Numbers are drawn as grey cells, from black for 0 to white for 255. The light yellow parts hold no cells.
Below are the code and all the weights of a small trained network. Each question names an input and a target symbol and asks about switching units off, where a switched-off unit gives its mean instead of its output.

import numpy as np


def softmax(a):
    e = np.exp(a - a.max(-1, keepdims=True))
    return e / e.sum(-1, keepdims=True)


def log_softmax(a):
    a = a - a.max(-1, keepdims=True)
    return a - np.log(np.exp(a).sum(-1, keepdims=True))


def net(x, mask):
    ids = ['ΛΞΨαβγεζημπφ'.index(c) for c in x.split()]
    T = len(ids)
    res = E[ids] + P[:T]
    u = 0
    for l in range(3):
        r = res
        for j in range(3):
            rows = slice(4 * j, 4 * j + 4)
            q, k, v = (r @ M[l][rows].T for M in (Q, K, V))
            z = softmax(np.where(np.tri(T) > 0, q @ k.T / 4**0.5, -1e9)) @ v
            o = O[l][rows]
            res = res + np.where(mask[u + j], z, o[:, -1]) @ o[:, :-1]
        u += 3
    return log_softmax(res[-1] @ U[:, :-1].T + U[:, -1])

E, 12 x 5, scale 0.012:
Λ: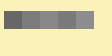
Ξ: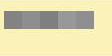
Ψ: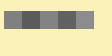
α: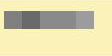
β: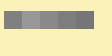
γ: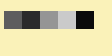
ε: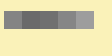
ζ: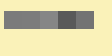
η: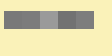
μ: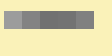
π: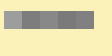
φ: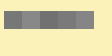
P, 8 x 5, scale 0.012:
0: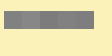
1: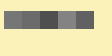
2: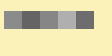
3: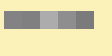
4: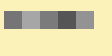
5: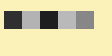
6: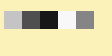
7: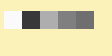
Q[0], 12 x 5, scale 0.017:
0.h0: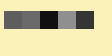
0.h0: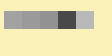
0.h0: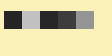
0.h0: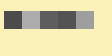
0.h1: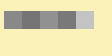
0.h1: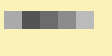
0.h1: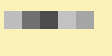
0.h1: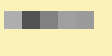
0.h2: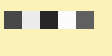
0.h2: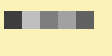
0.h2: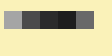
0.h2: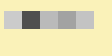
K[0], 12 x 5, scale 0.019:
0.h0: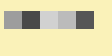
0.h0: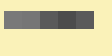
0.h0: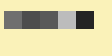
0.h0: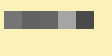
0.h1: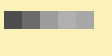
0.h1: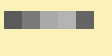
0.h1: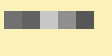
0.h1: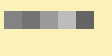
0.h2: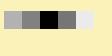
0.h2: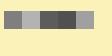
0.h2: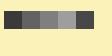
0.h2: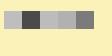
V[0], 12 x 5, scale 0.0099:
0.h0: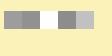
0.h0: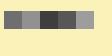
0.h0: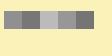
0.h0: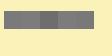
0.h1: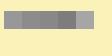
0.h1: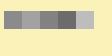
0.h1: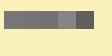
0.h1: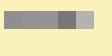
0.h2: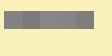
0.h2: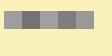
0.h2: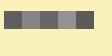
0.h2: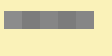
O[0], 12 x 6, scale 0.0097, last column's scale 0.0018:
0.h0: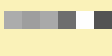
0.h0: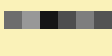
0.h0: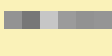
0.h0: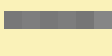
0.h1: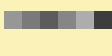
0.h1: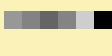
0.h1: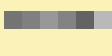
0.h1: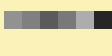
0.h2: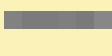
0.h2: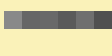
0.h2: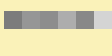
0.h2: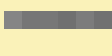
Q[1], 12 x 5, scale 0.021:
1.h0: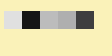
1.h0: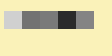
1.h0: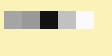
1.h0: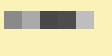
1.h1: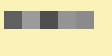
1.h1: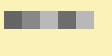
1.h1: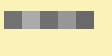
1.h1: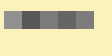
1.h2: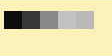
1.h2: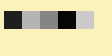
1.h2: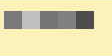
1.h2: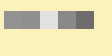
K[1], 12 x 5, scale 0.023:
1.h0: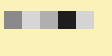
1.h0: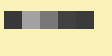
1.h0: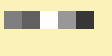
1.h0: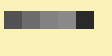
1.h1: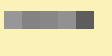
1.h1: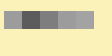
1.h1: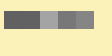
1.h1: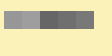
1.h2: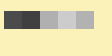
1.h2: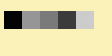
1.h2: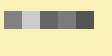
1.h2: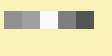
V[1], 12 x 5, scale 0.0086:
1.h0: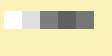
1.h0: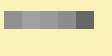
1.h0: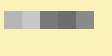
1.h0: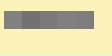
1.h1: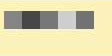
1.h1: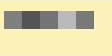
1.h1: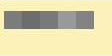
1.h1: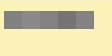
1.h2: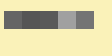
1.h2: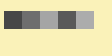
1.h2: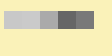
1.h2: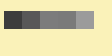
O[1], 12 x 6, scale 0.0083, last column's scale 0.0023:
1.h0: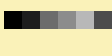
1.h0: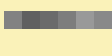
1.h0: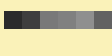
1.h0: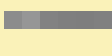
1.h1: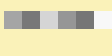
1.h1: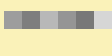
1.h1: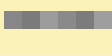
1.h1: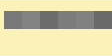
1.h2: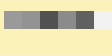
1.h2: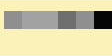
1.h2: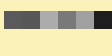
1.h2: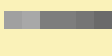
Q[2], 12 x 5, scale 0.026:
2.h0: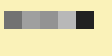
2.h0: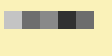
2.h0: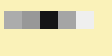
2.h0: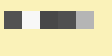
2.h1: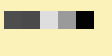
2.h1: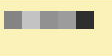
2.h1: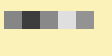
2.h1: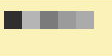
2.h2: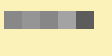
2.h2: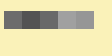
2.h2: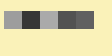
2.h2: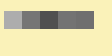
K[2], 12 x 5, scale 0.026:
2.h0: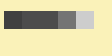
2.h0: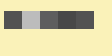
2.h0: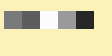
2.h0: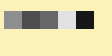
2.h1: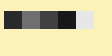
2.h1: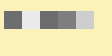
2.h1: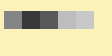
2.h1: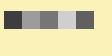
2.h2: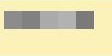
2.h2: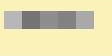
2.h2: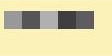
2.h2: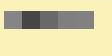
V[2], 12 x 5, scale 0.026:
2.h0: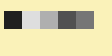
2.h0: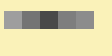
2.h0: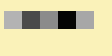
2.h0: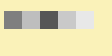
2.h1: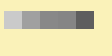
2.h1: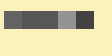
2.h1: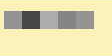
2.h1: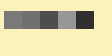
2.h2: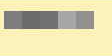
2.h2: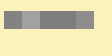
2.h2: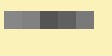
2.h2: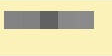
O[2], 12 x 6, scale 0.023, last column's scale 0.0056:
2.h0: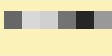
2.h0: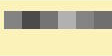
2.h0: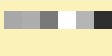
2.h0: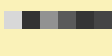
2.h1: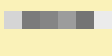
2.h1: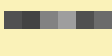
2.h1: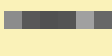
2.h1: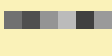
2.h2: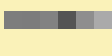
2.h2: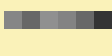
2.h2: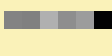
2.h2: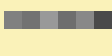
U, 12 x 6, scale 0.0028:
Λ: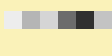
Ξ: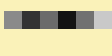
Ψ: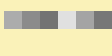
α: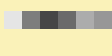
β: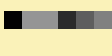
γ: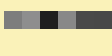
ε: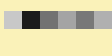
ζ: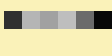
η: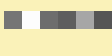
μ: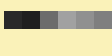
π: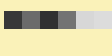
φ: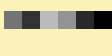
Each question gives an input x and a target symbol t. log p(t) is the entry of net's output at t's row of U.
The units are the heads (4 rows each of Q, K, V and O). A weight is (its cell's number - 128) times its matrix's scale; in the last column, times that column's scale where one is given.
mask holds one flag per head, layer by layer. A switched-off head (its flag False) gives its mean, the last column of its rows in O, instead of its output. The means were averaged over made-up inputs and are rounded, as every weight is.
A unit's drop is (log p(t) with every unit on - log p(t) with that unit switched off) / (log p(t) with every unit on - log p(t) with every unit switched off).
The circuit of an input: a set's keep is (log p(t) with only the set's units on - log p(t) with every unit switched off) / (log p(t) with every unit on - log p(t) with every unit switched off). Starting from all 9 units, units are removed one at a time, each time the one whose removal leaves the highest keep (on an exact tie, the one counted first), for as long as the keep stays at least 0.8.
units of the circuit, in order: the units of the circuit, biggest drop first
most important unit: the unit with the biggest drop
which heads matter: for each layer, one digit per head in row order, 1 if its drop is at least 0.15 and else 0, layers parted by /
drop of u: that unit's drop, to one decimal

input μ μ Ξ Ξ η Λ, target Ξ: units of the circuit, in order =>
(2.h0)
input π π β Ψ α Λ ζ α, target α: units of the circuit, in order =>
(2.h1 0.h0)
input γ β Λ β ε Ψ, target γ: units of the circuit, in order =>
(0.h0 1.h1 2.h2)
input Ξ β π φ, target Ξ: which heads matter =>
010 / 100 / 110
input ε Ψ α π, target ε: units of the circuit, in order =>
(2.h0 0.h1)
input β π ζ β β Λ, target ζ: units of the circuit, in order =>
(2.h1 2.h0 1.h2)
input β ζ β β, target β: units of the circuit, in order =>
(1.h0 2.h0)
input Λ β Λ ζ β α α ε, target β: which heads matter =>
000 / 101 / 110
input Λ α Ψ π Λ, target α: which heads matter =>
010 / 101 / 110
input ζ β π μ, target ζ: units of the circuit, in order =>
(2.h0 2.h1 0.h0)
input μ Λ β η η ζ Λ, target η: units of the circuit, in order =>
(0.h0 2.h0 2.h1)
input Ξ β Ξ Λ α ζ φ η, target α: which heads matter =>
110 / 001 / 010
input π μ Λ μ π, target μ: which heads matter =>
100 / 000 / 110
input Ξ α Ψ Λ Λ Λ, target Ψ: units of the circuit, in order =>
(2.h0 2.h1 1.h0 1.h2)
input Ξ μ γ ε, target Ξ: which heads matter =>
010 / 100 / 110
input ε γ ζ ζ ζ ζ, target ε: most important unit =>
0.h0
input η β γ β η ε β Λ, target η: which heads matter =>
100 / 001 / 110
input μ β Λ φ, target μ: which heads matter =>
100 / 100 / 110
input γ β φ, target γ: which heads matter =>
110 / 110 / 111
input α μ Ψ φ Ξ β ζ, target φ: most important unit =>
2.h1
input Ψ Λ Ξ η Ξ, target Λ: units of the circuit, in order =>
(2.h1 1.h0)
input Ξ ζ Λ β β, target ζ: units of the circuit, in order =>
(0.h0 2.h0 2.h1)
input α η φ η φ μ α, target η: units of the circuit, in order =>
(2.h0 1.h2)
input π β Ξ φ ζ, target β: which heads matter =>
100 / 000 / 100
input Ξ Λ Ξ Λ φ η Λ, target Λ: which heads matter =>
100 / 101 / 110
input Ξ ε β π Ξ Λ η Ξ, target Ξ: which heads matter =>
010 / 001 / 110
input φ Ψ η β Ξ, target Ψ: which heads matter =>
100 / 100 / 110
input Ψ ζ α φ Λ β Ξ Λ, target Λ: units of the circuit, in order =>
(2.h0)
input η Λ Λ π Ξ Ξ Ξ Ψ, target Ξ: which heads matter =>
010 / 101 / 110
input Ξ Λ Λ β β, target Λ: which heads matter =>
100 / 100 / 010
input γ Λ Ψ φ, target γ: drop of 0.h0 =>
0.3
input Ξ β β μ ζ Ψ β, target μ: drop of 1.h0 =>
0.3
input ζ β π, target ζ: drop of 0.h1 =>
-0.1
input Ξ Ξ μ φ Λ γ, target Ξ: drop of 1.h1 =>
0.0
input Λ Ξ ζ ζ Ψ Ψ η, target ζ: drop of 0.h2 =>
0.1
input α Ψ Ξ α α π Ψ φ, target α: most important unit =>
2.h1
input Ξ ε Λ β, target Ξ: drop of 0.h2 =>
-0.1
